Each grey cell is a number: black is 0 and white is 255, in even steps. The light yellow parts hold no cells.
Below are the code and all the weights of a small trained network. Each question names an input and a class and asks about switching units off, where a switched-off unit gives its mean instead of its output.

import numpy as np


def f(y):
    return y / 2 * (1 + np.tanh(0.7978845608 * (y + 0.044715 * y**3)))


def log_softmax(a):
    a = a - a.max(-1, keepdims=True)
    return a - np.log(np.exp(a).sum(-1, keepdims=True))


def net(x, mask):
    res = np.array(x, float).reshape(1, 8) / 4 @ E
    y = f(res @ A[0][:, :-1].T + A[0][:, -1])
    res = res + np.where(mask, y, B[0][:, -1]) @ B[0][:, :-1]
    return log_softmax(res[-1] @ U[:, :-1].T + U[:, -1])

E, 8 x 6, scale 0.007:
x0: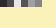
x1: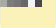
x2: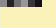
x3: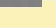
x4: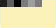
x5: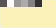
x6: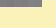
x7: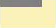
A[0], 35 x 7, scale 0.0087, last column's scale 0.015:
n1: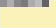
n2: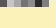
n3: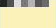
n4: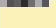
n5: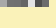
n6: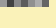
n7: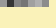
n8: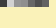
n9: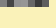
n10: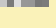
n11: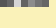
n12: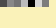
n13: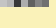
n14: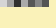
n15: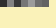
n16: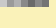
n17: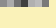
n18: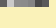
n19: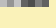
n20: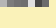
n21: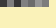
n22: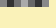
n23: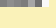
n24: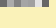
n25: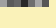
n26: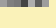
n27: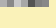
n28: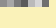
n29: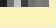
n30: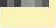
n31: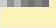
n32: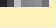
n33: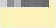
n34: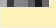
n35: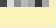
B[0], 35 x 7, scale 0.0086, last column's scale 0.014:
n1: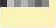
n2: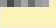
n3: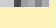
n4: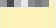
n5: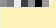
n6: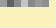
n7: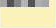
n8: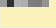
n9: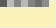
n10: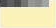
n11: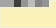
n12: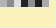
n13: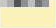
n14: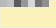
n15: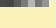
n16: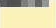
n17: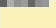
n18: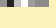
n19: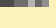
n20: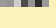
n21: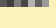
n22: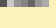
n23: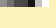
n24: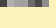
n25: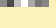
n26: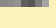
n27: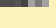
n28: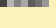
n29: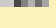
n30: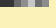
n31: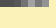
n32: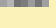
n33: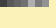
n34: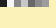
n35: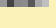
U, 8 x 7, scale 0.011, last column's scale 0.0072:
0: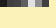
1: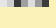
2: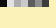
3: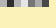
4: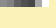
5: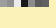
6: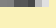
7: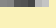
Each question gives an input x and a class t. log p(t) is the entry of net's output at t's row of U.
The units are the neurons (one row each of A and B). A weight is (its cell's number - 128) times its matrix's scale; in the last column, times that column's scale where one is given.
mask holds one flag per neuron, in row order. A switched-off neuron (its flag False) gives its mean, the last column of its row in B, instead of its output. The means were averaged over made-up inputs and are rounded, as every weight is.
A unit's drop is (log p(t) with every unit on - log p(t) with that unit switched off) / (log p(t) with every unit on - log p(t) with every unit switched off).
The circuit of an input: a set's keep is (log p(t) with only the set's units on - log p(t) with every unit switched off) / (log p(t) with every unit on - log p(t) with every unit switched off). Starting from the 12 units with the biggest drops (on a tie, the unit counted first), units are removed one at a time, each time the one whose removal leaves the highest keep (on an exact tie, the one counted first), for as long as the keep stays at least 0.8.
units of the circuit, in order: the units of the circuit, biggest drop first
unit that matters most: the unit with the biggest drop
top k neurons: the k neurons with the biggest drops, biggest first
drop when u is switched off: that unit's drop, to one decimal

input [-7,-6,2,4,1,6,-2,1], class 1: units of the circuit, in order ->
(n13)
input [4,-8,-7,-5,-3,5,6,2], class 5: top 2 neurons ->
(n12; n34)
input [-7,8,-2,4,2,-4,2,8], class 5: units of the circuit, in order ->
(n5; n20)
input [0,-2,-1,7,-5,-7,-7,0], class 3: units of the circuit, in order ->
(n4; n25)
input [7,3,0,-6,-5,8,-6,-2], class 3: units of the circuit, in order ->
(n18; n2)
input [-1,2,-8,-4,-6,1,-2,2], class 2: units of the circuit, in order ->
(n1; n28)
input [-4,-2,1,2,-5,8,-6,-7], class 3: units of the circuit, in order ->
(n18; n8)
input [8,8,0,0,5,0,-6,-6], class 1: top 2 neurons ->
(n3; n29)
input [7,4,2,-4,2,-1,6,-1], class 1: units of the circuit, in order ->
(n3; n29)
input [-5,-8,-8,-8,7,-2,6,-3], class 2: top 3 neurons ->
(n24; n28; n17)
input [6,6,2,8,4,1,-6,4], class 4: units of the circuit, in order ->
(n23; n26)
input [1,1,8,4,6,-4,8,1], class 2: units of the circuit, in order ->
(n34; n22)
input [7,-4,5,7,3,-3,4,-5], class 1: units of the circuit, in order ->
(n29; n3; n32)
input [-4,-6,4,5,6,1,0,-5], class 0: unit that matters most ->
n21
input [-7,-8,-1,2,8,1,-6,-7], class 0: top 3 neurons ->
(n21; n30; n15)
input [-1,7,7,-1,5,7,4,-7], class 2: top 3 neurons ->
(n34; n22; n9)
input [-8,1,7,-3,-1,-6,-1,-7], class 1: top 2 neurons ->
(n14; n13)
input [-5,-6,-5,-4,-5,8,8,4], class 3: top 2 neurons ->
(n18; n8)
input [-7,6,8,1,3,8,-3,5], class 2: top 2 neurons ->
(n34; n22)
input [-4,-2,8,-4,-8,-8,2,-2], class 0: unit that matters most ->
n27
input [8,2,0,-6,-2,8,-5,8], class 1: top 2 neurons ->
(n3; n29)
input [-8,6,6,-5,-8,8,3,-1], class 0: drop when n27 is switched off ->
0.2
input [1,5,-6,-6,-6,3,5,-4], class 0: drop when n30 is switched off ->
-0.1
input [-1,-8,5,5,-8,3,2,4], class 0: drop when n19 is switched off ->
0.1
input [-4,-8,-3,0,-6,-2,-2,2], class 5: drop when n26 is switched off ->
0.0
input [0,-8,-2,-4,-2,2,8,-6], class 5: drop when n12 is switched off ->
0.7
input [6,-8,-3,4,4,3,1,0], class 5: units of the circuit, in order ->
(n12)
